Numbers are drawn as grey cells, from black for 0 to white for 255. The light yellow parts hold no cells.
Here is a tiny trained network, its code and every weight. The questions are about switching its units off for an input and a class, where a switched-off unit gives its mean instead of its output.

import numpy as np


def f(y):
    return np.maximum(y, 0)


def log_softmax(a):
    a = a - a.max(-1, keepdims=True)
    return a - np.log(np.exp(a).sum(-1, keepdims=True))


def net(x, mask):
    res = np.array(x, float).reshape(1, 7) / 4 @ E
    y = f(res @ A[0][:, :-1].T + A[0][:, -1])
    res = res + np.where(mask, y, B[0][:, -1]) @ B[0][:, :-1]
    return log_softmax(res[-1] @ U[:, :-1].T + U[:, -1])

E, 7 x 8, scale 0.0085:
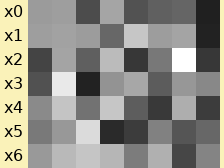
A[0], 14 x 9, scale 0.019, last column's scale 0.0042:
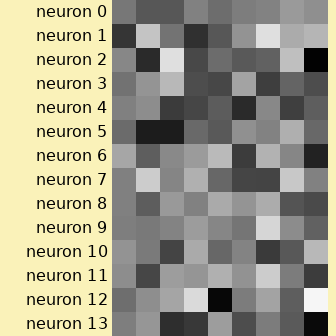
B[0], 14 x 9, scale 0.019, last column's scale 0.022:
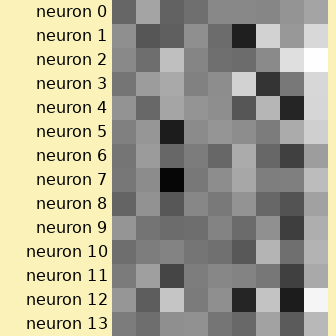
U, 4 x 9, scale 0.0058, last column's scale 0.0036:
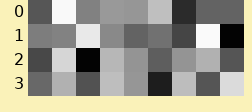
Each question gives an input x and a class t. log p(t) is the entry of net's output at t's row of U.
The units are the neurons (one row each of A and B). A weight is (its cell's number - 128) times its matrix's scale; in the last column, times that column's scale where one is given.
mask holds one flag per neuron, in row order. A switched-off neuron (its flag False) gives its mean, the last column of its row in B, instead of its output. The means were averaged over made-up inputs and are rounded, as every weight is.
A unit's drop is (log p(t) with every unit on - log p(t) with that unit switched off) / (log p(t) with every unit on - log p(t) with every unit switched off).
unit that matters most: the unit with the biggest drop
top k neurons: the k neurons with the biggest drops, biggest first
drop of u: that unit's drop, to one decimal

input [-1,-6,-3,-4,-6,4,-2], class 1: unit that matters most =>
neuron 2
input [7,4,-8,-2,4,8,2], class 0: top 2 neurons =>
(neuron 3; neuron 1)
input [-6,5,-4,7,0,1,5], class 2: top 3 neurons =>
(neuron 12; neuron 4; neuron 3)
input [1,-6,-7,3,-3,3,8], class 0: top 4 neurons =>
(neuron 7; neuron 3; neuron 1; neuron 12)
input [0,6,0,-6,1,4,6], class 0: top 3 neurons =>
(neuron 3; neuron 1; neuron 8)
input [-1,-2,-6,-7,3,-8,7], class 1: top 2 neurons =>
(neuron 5; neuron 2)
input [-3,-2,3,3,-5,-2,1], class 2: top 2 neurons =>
(neuron 12; neuron 4)
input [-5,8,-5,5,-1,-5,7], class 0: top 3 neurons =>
(neuron 1; neuron 12; neuron 5)
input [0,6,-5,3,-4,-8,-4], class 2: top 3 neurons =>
(neuron 12; neuron 3; neuron 4)
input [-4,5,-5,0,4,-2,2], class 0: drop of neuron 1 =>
0.3
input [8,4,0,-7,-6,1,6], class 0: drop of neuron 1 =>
0.3
